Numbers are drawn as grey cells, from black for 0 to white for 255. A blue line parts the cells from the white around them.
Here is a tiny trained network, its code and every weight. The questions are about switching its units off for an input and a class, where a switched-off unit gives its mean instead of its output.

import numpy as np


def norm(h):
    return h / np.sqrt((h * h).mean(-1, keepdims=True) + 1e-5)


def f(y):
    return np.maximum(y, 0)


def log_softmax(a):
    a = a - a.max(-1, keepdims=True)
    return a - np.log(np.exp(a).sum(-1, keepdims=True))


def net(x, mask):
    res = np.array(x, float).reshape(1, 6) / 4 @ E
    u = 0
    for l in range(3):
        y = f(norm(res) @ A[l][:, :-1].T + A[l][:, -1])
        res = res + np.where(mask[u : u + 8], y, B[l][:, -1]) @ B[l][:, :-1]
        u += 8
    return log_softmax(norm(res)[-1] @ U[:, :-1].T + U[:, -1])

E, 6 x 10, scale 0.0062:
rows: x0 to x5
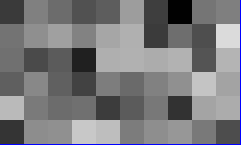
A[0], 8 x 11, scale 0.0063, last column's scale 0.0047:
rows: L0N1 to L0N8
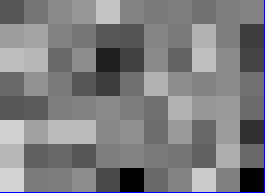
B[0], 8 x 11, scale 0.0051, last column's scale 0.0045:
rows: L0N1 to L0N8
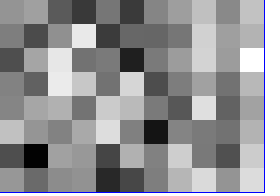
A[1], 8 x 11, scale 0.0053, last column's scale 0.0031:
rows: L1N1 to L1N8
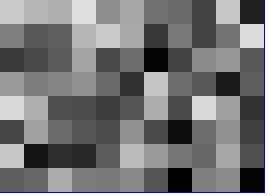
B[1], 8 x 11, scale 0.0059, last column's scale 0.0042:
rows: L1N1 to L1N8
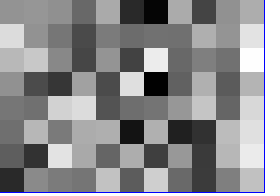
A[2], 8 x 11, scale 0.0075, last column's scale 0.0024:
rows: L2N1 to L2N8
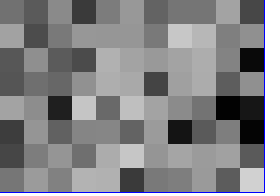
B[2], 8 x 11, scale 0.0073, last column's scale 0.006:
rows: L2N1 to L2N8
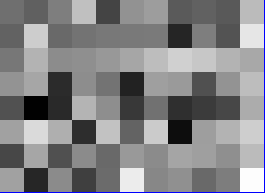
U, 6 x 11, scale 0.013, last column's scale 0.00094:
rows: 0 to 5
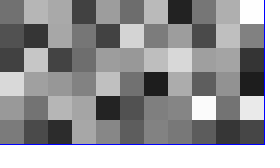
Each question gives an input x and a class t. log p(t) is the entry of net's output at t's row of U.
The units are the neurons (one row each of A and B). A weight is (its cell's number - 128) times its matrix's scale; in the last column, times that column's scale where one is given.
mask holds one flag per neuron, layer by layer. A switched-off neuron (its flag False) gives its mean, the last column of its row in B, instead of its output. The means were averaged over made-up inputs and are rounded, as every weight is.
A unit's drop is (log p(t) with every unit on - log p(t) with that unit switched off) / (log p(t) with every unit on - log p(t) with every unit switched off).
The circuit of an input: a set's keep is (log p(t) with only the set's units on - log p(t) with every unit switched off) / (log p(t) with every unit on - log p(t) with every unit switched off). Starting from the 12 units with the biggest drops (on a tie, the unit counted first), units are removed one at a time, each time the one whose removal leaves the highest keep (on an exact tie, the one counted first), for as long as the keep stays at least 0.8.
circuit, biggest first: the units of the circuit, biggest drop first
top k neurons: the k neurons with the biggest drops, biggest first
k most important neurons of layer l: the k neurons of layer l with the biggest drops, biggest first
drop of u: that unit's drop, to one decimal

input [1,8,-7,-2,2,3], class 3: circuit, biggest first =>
(L1N1)
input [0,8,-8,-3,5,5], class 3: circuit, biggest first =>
(L1N1 L0N6)
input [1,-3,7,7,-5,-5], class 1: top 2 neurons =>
(L1N7 L0N3)
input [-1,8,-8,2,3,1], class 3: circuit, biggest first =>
(L0N6 L1N1)
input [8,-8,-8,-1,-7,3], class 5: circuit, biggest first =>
(L2N5 L0N3)
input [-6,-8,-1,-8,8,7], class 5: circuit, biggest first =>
(L2N5 L1N4)
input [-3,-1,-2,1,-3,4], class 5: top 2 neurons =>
(L2N5 L0N3)
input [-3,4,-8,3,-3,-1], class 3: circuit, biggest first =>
(L0N6 L1N1)
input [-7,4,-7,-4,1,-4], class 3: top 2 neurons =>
(L0N6 L1N1)
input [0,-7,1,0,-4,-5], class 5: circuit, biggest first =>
(L2N5 L1N4 L1N2 L0N3)
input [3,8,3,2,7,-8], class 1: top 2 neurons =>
(L1N7 L0N7)
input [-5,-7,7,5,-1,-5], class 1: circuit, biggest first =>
(L1N7 L0N3)
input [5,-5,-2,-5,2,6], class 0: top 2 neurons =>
(L2N6 L0N7)
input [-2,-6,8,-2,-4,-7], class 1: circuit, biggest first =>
(L1N7)
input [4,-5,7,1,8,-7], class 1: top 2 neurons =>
(L1N7 L0N7)
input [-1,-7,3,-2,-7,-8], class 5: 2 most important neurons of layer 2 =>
(L2N8 L2N2)
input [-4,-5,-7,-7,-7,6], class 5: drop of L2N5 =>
0.1
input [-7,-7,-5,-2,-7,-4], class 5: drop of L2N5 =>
0.2
